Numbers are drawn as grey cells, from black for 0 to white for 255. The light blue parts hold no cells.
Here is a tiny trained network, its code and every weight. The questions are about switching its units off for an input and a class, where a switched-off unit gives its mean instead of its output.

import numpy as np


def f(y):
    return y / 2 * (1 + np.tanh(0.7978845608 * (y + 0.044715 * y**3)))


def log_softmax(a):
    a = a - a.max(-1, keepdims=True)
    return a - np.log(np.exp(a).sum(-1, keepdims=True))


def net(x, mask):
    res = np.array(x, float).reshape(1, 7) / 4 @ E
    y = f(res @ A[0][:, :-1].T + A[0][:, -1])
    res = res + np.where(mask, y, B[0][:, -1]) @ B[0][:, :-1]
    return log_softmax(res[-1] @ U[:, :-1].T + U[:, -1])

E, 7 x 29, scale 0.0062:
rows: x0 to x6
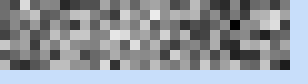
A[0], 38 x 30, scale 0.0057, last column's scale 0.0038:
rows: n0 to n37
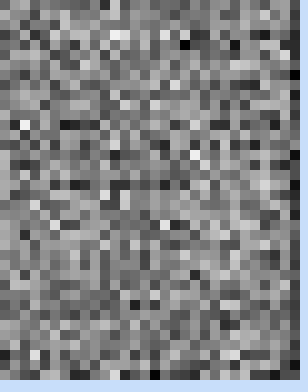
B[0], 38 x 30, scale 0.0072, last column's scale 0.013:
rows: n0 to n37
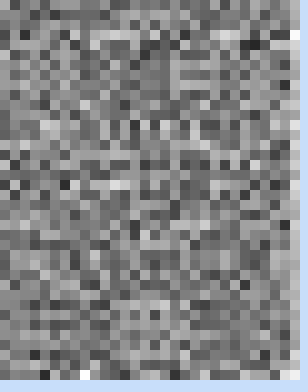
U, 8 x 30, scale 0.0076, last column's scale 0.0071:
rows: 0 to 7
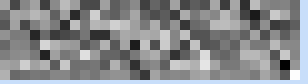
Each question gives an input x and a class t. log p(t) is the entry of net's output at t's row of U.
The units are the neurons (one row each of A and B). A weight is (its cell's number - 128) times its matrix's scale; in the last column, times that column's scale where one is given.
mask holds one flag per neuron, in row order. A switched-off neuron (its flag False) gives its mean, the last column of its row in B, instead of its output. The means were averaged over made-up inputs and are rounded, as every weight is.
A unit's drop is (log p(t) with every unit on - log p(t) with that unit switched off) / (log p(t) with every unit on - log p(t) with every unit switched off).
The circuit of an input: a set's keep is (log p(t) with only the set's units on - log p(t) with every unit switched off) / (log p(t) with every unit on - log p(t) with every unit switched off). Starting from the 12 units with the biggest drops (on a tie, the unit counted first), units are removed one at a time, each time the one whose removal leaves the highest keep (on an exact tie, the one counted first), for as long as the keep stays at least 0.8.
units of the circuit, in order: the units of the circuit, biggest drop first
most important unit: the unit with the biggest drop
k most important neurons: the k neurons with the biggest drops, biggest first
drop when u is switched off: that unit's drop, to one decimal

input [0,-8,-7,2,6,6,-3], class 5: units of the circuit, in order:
n37
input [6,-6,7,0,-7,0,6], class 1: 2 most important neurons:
n4, n36
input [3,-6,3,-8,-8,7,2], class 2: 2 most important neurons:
n18, n15
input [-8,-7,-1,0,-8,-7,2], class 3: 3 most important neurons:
n30, n35, n12
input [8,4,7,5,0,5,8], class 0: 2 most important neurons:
n19, n16
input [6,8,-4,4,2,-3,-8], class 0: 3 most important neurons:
n5, n28, n37
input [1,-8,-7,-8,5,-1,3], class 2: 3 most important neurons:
n18, n15, n4
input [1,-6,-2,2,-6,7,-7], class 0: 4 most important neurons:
n5, n0, n9, n28
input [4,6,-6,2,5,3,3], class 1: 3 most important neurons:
n37, n25, n26
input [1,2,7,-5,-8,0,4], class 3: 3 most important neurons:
n35, n30, n25
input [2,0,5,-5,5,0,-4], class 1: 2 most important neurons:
n4, n3
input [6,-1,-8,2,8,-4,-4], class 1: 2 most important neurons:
n25, n26
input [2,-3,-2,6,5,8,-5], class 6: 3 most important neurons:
n14, n8, n18
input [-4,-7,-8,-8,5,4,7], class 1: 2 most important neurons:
n26, n21
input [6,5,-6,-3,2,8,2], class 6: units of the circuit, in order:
n8
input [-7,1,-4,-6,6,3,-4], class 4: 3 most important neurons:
n3, n23, n13
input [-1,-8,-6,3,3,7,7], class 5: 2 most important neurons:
n37, n14
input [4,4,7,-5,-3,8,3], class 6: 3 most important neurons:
n8, n14, n25
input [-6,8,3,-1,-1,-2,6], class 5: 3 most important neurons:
n10, n20, n29
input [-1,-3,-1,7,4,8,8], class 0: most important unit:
n16
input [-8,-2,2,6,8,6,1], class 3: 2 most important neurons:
n1, n32
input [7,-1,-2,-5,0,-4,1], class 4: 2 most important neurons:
n12, n3
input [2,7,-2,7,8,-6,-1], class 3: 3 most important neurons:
n32, n24, n18
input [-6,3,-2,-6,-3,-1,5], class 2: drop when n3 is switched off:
-0.1
